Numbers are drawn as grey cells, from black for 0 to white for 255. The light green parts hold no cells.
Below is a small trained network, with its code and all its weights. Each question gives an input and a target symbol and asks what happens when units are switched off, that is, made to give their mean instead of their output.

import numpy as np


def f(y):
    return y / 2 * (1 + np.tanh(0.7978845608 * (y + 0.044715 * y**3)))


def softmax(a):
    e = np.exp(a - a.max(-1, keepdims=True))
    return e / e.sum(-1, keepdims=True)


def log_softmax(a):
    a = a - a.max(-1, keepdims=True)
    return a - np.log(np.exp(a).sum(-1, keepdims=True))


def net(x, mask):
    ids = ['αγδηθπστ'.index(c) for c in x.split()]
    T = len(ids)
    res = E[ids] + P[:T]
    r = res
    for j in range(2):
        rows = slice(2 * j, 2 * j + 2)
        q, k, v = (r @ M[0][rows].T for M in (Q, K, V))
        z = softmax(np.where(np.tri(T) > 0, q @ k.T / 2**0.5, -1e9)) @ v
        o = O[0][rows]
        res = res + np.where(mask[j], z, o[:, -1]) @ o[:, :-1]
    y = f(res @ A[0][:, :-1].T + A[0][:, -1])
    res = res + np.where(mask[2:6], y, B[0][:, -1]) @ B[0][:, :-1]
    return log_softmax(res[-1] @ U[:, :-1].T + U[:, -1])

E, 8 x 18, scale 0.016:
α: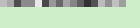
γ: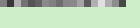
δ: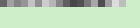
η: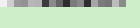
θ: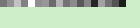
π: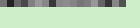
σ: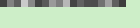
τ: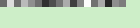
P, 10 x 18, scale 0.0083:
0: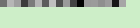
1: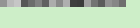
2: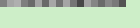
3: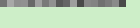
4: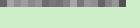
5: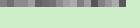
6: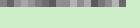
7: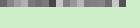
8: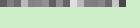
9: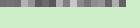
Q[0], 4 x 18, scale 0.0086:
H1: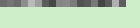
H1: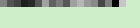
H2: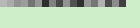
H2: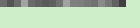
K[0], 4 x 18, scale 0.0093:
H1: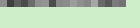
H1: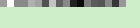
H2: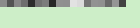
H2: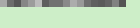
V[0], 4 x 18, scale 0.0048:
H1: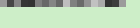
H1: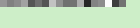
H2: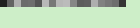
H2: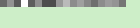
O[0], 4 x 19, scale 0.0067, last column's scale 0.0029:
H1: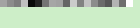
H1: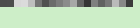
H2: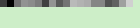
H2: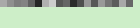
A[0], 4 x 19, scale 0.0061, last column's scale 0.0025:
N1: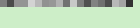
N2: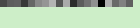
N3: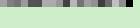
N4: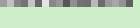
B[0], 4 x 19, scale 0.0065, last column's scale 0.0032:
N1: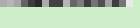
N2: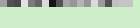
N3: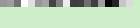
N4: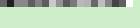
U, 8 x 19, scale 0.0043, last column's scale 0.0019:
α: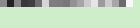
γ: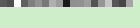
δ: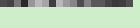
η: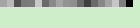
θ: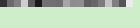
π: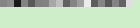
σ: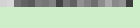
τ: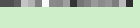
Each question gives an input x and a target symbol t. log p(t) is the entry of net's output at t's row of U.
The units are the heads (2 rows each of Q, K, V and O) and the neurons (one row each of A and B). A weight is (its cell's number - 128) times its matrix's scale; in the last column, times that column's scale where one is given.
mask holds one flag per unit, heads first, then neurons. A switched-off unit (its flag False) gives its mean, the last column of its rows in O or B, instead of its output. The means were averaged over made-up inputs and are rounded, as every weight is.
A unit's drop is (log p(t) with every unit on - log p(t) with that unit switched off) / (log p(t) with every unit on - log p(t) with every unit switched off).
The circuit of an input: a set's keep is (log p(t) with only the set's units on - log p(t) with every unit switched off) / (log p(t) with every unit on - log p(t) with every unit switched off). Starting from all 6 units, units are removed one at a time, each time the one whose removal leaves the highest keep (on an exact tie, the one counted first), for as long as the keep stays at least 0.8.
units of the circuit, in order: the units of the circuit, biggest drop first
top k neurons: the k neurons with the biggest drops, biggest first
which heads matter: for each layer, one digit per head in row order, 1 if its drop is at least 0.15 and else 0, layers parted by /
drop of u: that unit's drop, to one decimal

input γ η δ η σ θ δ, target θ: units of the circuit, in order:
[H1 N1]
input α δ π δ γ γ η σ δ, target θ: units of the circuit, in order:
[N1 H1]
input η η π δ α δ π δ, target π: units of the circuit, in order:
[H1 N4]
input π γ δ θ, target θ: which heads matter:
11
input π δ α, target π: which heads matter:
10
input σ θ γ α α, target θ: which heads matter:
11
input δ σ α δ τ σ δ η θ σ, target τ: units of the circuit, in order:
[H1 N2]
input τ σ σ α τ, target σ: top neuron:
[N4]
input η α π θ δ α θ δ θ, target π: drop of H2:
0.0
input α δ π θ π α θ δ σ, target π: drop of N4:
-0.1
